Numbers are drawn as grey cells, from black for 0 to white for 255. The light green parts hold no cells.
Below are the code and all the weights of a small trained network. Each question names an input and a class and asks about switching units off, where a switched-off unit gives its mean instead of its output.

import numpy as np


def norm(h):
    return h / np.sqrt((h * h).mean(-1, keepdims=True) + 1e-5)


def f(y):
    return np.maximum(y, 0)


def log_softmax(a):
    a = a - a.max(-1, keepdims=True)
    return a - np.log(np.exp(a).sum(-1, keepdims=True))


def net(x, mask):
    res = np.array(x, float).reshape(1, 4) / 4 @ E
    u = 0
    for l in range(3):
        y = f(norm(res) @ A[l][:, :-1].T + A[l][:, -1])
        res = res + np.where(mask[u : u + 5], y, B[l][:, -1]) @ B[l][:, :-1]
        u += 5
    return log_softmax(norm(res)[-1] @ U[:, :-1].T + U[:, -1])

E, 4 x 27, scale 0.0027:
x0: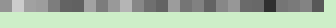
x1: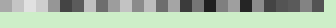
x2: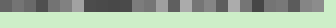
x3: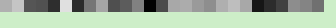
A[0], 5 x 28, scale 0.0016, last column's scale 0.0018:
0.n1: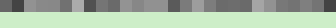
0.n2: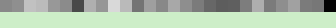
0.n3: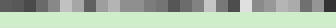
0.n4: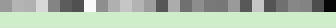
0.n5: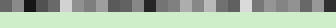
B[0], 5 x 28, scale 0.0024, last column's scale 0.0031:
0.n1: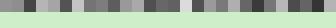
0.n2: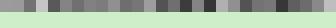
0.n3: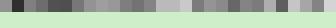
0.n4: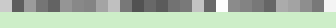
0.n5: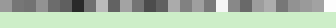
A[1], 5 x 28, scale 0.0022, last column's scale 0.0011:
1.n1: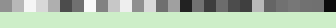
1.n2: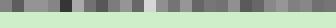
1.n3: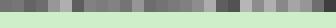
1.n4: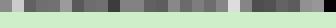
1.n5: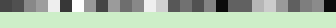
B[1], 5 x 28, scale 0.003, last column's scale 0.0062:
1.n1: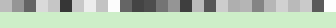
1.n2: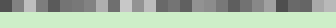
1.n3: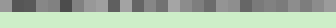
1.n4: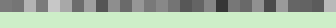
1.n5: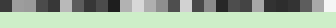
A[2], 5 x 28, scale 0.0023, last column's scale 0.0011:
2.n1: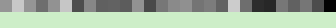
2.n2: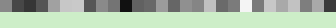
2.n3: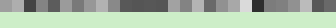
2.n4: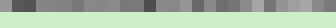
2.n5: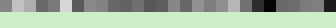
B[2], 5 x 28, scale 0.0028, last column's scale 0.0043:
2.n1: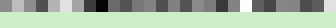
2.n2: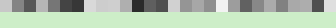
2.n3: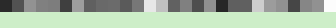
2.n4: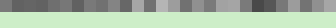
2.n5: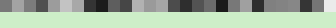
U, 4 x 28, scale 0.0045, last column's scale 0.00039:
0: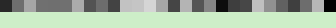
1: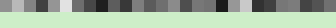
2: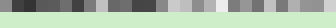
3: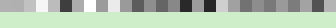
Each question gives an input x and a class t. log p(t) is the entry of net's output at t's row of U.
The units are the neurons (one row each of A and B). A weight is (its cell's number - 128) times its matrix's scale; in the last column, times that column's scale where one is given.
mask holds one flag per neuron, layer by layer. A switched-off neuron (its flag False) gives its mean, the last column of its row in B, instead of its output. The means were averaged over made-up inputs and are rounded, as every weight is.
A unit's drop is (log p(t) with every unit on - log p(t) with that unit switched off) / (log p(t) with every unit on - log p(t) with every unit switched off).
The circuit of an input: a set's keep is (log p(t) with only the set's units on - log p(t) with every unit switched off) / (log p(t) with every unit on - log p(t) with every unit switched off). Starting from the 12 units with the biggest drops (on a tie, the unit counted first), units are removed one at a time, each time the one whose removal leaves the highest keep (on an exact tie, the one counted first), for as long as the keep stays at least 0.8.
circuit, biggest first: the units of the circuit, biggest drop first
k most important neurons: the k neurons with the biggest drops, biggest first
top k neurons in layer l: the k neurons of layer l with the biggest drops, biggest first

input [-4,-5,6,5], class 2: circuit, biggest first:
(2.n2)
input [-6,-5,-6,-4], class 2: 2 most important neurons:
(2.n2 0.n3)
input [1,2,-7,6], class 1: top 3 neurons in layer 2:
(2.n5 2.n2 2.n1)
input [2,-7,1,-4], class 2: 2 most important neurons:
(2.n2 0.n5)
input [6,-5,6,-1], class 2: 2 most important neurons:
(1.n5 2.n2)
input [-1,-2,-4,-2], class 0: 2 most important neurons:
(0.n5 0.n4)
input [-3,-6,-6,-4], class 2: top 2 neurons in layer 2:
(2.n2 2.n3)
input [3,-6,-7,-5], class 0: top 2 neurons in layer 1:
(1.n5 1.n1)
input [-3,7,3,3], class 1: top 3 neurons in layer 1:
(1.n4 1.n2 1.n3)
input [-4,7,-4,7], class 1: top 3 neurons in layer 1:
(1.n4 1.n2 1.n3)
